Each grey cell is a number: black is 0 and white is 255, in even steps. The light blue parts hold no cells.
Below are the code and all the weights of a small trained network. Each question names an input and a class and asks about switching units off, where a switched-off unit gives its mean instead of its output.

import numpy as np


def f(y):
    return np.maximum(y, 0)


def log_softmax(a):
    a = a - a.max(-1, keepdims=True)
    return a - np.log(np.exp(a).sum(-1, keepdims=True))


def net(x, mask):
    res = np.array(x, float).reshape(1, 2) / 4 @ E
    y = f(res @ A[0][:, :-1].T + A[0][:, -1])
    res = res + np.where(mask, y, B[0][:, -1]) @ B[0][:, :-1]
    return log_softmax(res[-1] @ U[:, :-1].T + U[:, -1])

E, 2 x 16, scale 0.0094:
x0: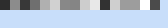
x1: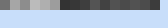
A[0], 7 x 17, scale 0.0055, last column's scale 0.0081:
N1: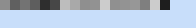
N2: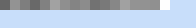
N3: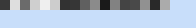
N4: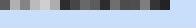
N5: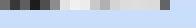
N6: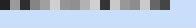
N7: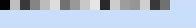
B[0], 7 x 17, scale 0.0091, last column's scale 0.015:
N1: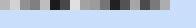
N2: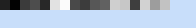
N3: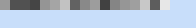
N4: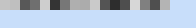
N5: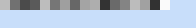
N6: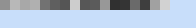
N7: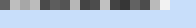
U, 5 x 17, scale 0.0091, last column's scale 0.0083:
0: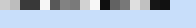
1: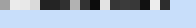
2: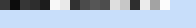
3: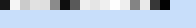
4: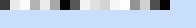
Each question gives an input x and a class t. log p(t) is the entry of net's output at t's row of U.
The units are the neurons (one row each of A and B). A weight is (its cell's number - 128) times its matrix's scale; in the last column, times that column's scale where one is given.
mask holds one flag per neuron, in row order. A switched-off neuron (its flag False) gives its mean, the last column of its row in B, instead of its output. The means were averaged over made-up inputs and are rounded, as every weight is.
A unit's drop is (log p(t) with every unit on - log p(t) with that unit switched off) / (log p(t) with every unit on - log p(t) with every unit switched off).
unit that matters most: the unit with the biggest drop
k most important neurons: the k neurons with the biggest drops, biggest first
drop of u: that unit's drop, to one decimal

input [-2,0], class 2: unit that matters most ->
N7
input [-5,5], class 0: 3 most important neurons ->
(N7, N6, N2)
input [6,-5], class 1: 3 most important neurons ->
(N7, N6, N3)
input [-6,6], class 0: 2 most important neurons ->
(N7, N6)
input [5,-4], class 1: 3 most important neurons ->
(N7, N6, N3)
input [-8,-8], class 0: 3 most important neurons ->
(N7, N6, N5)
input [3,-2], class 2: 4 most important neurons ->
(N2, N1, N4, N5)
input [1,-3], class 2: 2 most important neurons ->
(N4, N2)
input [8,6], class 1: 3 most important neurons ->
(N7, N6, N5)
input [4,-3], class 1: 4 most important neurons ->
(N7, N6, N3, N4)
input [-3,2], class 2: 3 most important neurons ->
(N7, N6, N1)
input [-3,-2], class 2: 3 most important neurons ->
(N7, N6, N4)
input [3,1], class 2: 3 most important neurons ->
(N1, N2, N3)
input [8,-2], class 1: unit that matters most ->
N7
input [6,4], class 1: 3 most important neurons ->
(N7, N6, N5)
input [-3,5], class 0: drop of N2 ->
0.1
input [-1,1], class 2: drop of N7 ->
0.2
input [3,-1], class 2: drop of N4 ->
0.1
